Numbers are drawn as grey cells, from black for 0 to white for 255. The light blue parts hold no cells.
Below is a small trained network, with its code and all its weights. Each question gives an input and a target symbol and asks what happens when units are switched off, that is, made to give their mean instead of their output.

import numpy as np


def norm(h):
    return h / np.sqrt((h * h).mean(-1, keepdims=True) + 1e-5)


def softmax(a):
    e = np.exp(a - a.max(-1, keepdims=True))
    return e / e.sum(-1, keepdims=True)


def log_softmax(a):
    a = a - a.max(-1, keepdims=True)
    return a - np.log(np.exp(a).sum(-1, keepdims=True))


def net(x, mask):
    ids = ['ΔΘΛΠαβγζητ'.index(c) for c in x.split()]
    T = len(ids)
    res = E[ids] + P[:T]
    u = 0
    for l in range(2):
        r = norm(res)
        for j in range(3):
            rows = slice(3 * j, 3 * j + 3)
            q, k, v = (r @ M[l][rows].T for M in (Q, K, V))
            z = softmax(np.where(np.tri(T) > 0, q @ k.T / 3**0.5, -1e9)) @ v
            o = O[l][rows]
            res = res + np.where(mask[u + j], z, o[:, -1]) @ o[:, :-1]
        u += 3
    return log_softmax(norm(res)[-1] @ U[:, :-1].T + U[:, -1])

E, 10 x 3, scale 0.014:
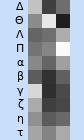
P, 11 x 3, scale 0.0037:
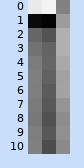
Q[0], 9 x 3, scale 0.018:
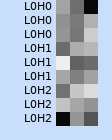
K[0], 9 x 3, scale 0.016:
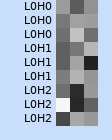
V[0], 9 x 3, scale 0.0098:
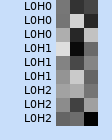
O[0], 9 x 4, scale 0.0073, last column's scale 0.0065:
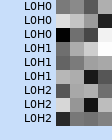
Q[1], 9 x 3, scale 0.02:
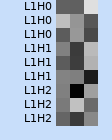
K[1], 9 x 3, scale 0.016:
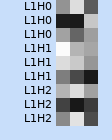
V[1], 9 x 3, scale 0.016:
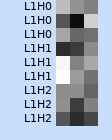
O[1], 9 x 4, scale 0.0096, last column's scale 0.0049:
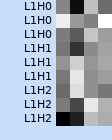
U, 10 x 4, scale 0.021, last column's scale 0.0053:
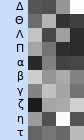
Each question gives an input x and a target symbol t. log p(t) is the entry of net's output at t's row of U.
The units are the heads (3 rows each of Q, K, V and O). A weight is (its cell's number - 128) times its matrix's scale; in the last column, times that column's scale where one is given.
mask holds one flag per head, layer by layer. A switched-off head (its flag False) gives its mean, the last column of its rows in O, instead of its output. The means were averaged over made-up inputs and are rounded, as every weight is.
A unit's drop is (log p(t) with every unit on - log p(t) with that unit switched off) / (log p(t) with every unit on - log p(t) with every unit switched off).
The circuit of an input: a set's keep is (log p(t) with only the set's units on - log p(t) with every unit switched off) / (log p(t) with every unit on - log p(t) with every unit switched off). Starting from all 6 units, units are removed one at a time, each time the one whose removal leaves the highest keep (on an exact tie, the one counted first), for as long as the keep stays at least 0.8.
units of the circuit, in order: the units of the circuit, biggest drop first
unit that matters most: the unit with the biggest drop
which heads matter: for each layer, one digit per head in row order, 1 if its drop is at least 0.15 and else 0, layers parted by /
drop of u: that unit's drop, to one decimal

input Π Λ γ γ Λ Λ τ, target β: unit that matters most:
L0H2
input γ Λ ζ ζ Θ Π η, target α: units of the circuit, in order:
L0H1, L0H2
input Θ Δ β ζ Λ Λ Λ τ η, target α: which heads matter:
011 / 101
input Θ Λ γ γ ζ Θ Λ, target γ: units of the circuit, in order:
L0H0, L1H1
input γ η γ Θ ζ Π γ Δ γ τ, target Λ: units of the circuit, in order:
L0H1, L1H1, L0H0
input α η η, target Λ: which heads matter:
101 / 110
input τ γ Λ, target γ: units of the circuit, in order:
L1H1, L0H2
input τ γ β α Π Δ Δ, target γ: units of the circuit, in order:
L1H1, L0H1
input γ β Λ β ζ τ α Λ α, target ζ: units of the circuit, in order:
L0H0, L1H1
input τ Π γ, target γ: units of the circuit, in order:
L1H1, L0H1
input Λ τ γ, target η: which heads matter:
111 / 100
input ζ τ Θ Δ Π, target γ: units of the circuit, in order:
L0H0, L1H1
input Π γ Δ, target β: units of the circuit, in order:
L0H2, L0H1, L1H2
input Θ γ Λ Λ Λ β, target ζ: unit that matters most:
L1H0
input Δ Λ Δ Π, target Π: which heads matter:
111 / 001
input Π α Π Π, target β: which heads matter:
001 / 000
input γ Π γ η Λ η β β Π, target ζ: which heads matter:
110 / 110
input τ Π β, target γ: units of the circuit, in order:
L1H1, L0H2
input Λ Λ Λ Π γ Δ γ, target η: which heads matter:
111 / 101
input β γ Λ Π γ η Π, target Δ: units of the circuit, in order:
L1H1
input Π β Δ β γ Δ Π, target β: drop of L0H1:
0.0
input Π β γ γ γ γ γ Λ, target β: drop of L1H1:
0.1
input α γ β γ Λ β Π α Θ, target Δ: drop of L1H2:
0.2
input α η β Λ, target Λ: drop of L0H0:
1.0
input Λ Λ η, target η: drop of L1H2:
0.1
